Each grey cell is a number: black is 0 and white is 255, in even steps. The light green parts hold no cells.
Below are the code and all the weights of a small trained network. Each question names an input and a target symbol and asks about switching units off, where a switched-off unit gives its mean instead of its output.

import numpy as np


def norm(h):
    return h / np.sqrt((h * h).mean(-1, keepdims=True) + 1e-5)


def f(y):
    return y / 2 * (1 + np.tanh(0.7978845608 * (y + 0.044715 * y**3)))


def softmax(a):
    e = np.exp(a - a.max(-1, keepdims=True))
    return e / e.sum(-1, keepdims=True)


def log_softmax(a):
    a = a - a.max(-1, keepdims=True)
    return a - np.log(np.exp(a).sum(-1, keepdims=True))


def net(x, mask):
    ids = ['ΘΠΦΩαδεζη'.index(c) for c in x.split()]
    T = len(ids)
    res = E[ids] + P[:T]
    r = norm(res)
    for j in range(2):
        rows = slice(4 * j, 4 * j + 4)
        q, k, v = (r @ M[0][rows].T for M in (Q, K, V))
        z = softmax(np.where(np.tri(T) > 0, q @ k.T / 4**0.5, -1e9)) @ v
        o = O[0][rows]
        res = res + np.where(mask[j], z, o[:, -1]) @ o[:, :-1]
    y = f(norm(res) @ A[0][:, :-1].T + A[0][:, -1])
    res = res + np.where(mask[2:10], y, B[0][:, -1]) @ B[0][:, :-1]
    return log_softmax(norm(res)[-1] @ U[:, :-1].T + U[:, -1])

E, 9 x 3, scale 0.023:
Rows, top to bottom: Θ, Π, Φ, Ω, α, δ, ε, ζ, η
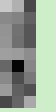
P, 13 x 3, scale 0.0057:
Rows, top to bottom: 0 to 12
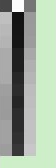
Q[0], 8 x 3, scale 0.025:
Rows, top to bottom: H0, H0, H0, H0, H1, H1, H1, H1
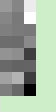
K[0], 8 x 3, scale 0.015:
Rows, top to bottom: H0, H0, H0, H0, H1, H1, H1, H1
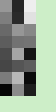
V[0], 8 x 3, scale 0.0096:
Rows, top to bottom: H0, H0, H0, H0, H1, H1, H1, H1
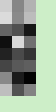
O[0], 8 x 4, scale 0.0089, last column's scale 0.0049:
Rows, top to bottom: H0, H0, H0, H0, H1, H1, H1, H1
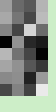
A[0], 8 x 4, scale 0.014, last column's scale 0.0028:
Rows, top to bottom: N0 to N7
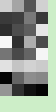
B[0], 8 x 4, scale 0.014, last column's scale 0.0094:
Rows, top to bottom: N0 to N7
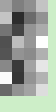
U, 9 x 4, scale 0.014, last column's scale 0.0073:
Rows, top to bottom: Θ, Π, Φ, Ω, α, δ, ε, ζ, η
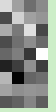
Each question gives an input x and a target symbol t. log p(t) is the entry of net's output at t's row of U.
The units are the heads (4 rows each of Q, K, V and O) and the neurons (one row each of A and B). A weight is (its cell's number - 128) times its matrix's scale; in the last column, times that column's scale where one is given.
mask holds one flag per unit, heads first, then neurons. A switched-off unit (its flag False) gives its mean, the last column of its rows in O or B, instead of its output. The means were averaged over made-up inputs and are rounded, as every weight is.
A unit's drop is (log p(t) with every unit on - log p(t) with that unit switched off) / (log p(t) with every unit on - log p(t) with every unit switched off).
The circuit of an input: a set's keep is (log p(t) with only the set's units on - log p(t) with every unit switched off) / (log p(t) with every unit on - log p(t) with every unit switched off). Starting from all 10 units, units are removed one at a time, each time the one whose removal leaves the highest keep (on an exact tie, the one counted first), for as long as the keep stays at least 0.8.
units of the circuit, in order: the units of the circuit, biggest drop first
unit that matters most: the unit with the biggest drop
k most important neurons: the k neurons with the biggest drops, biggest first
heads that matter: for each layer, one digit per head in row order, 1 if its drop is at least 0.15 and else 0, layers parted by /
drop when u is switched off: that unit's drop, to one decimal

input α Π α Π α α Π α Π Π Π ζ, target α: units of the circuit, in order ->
H1, N6
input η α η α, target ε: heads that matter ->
11
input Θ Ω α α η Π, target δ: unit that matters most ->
H0
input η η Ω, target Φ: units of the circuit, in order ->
H1, N3
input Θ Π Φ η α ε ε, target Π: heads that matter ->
00
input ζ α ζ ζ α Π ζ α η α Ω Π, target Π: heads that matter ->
11
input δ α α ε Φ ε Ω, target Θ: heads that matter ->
01
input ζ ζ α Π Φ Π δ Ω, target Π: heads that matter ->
11
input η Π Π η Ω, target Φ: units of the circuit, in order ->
N3, H1
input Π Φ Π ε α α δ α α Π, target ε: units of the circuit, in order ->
H0, N6, N1
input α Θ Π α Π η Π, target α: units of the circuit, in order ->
H1, N6
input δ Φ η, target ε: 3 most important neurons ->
N1, N6, N7
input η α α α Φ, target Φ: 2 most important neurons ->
N3, N5
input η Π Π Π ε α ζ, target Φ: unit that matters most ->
H0
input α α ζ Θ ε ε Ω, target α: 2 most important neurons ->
N6, N5
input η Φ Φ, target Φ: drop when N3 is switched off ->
0.4
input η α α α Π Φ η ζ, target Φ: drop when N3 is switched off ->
0.4
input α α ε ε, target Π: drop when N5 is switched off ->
0.2
